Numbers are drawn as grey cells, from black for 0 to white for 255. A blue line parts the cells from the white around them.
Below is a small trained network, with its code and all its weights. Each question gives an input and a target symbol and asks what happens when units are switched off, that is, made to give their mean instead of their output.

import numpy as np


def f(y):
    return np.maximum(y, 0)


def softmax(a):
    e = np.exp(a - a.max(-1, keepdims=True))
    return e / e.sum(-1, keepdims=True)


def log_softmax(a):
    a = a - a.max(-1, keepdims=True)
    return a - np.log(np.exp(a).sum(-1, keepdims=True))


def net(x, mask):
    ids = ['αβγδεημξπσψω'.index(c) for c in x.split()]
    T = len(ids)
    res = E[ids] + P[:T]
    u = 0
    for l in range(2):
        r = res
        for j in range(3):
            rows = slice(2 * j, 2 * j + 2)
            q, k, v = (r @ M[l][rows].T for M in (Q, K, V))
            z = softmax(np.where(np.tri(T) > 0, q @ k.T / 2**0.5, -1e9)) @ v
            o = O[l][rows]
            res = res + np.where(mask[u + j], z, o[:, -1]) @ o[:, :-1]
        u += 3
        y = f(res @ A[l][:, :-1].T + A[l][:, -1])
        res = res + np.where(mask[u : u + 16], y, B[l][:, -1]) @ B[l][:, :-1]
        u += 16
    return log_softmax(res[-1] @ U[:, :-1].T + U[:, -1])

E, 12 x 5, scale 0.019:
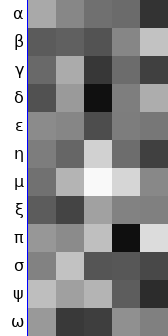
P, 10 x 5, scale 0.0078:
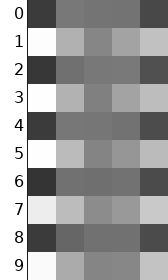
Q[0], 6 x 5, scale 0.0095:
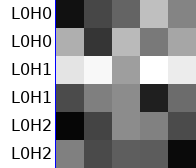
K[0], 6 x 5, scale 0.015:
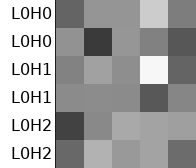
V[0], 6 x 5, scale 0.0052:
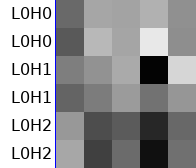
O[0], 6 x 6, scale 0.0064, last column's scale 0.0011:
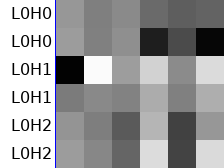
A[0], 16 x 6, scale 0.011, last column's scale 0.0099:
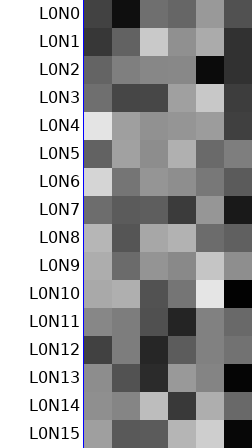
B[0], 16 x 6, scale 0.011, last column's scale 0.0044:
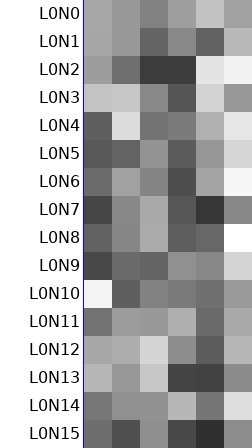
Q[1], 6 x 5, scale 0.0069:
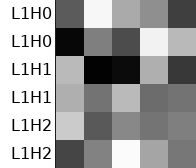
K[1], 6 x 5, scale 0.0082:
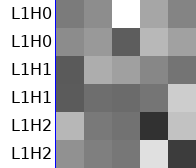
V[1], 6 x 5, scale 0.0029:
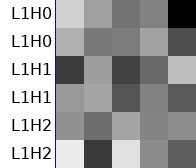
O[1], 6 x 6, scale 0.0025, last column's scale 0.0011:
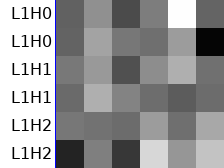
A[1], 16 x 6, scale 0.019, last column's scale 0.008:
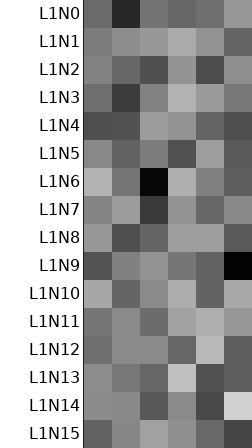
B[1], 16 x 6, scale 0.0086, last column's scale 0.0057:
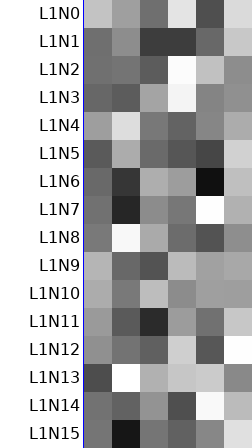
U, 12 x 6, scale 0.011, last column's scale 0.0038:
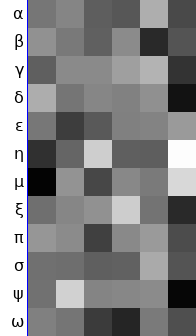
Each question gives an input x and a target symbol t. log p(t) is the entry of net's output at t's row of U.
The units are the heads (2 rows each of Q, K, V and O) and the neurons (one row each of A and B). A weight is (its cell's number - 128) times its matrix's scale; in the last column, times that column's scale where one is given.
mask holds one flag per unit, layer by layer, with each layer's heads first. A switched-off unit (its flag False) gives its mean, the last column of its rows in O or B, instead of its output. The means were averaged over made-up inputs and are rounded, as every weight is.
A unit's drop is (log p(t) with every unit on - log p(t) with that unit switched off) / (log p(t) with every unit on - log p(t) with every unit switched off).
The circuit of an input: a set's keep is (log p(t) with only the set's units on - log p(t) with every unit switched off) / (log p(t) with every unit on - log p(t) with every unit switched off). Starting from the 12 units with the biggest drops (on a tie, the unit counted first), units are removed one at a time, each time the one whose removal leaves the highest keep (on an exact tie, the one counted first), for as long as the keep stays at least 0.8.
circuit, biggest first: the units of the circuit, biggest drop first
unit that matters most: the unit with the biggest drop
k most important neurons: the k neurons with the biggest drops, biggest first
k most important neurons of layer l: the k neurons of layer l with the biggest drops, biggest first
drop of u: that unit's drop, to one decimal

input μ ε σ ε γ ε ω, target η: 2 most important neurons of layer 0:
[L0N7, L0N0]
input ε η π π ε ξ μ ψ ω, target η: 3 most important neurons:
[L0N12, L0N2, L0N4]
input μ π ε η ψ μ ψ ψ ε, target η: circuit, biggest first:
[L0N12, L0H2, L0N2]
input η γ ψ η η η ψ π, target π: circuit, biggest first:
[L1N11, L0N4, L1N12]
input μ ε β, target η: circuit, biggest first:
[L0N7, L0N12, L0H2]
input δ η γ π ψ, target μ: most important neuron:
[L0N5]
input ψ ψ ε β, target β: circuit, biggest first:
[L1N6, L0N10, L0N8, L1N8]
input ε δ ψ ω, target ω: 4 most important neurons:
[L0N3, L0N15, L0N13, L1N5]
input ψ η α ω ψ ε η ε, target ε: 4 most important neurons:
[L1N6, L1N7, L1N11, L0N8]
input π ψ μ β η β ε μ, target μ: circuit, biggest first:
[L1N1, L0N4, L0N9]
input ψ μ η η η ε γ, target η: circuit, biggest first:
[L0H2, L0N12]
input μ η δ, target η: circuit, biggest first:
[L0N12, L0N7, L0H2]
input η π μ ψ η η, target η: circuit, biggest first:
[L0N2, L1N0, L0N8]
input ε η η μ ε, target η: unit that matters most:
L0H2
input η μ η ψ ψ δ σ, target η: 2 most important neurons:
[L0N12, L1N15]
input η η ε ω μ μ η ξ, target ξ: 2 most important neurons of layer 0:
[L0N4, L0N9]
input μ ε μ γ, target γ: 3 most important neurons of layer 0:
[L0N2, L0N11, L0N6]
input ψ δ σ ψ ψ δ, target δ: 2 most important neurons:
[L0N10, L0N12]
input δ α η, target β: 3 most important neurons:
[L1N0, L0N2, L0N4]
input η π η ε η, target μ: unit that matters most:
L0H1
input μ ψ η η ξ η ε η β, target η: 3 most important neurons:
[L0N7, L0N12, L0N2]
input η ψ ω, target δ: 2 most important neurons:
[L0N13, L0N12]
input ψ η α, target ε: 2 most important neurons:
[L0N2, L1N6]
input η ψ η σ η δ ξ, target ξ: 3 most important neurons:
[L1N3, L0N4, L0N6]
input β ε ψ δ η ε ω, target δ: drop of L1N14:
0.0
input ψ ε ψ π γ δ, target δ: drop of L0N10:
0.4
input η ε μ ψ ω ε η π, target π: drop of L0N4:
0.3
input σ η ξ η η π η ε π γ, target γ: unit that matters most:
L0N2
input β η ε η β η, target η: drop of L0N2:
0.3
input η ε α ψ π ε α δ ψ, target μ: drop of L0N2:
0.3
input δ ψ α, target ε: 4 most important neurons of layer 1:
[L1N6, L1N7, L1N2, L1N14]
